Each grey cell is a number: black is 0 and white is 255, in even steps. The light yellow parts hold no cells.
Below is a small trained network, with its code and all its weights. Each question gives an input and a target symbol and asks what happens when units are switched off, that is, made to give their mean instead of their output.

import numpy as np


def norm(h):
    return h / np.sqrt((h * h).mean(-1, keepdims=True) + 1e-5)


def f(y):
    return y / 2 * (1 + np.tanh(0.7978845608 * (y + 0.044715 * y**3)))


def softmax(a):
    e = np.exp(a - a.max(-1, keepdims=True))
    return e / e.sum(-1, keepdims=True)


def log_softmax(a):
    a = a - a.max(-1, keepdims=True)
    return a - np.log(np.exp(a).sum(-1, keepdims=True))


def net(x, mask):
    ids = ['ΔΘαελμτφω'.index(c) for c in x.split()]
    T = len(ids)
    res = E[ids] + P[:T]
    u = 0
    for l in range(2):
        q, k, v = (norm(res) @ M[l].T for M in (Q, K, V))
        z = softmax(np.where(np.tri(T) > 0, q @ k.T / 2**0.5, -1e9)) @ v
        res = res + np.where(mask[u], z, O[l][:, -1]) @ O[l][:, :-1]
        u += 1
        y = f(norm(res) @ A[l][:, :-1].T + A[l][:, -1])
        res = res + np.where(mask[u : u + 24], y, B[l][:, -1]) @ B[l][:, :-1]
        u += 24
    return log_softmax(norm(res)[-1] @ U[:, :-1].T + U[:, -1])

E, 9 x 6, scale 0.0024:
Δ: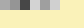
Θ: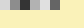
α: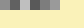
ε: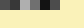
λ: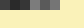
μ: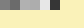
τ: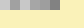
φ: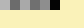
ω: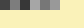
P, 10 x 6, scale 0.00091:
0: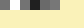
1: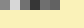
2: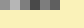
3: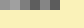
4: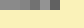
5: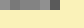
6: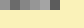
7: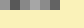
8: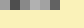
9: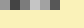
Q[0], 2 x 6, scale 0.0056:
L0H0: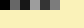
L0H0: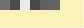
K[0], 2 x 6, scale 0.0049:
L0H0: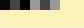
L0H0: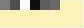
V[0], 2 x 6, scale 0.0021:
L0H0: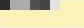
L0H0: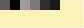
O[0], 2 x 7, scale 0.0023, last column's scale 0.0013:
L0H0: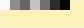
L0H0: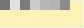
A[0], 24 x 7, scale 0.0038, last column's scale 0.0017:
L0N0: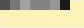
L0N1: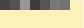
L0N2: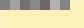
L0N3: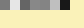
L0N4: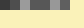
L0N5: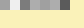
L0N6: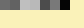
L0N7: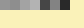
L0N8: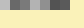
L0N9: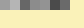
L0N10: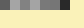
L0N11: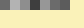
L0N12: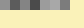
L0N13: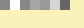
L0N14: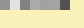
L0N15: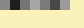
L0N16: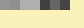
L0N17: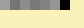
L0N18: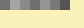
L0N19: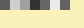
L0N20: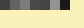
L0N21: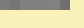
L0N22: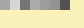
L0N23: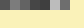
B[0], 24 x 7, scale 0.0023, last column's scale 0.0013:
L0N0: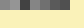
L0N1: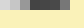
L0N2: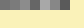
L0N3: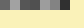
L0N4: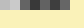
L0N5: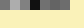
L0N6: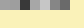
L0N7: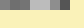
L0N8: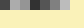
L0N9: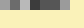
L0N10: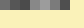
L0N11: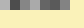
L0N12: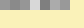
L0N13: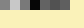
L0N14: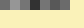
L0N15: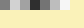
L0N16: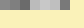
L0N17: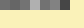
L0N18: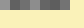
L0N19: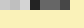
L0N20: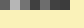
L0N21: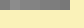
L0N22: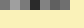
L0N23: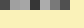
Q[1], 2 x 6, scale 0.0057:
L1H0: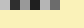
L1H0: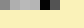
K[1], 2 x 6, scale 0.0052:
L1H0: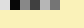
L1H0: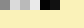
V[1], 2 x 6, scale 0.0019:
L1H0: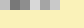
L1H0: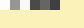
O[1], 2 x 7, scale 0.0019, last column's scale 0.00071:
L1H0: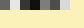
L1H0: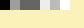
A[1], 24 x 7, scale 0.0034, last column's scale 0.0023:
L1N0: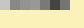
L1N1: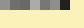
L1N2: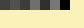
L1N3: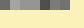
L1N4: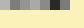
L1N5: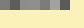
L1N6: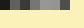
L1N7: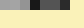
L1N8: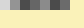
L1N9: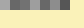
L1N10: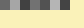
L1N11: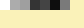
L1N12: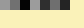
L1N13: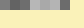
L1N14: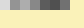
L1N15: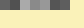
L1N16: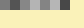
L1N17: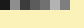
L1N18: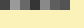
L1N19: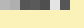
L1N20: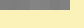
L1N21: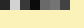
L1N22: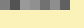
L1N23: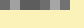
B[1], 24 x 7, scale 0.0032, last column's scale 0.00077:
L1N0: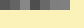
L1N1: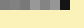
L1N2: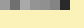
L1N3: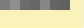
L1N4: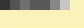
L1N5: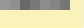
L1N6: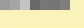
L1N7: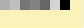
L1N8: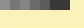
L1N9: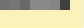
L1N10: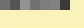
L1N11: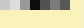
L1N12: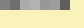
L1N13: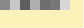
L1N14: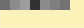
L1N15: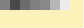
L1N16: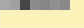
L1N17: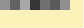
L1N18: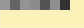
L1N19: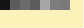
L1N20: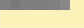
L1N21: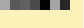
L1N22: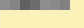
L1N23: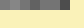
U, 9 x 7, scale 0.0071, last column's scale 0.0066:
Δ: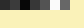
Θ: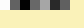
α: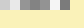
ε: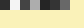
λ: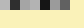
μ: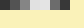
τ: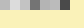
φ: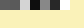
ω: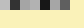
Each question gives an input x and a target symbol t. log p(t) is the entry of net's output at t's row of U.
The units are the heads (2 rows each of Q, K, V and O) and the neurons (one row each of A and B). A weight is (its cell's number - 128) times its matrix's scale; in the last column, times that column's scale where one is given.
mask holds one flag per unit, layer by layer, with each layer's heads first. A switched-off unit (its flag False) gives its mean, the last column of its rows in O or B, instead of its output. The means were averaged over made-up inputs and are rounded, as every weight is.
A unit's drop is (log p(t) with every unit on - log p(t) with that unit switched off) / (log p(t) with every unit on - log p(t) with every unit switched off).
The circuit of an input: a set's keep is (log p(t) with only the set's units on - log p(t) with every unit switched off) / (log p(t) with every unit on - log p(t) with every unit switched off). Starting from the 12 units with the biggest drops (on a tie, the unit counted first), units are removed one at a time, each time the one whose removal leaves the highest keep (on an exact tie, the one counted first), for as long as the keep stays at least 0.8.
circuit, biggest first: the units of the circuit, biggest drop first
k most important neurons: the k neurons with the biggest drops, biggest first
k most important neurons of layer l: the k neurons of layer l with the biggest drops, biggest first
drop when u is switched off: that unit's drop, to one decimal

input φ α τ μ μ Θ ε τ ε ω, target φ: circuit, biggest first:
[L1N17; L1N6]
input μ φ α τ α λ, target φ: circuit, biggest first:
[L1N17]
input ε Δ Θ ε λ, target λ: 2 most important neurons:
[L1N21; L1N12]
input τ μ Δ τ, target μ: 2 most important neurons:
[L0N15; L1N11]
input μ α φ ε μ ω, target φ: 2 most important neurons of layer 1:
[L1N17; L1N6]
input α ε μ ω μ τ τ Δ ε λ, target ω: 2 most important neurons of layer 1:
[L1N21; L1N12]
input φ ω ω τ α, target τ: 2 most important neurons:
[L0N19; L0N1]
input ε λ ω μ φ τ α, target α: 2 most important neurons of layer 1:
[L1N17; L1N7]
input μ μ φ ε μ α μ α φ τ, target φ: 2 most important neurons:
[L0N13; L0N5]
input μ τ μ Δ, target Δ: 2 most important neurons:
[L1N19; L1N21]
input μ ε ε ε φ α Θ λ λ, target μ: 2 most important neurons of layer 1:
[L1N11; L1N12]
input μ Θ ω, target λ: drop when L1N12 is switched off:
0.1
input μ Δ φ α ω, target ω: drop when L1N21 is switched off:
0.2
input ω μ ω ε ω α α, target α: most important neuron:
[L0N19]
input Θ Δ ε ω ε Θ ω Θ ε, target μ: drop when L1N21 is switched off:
0.1
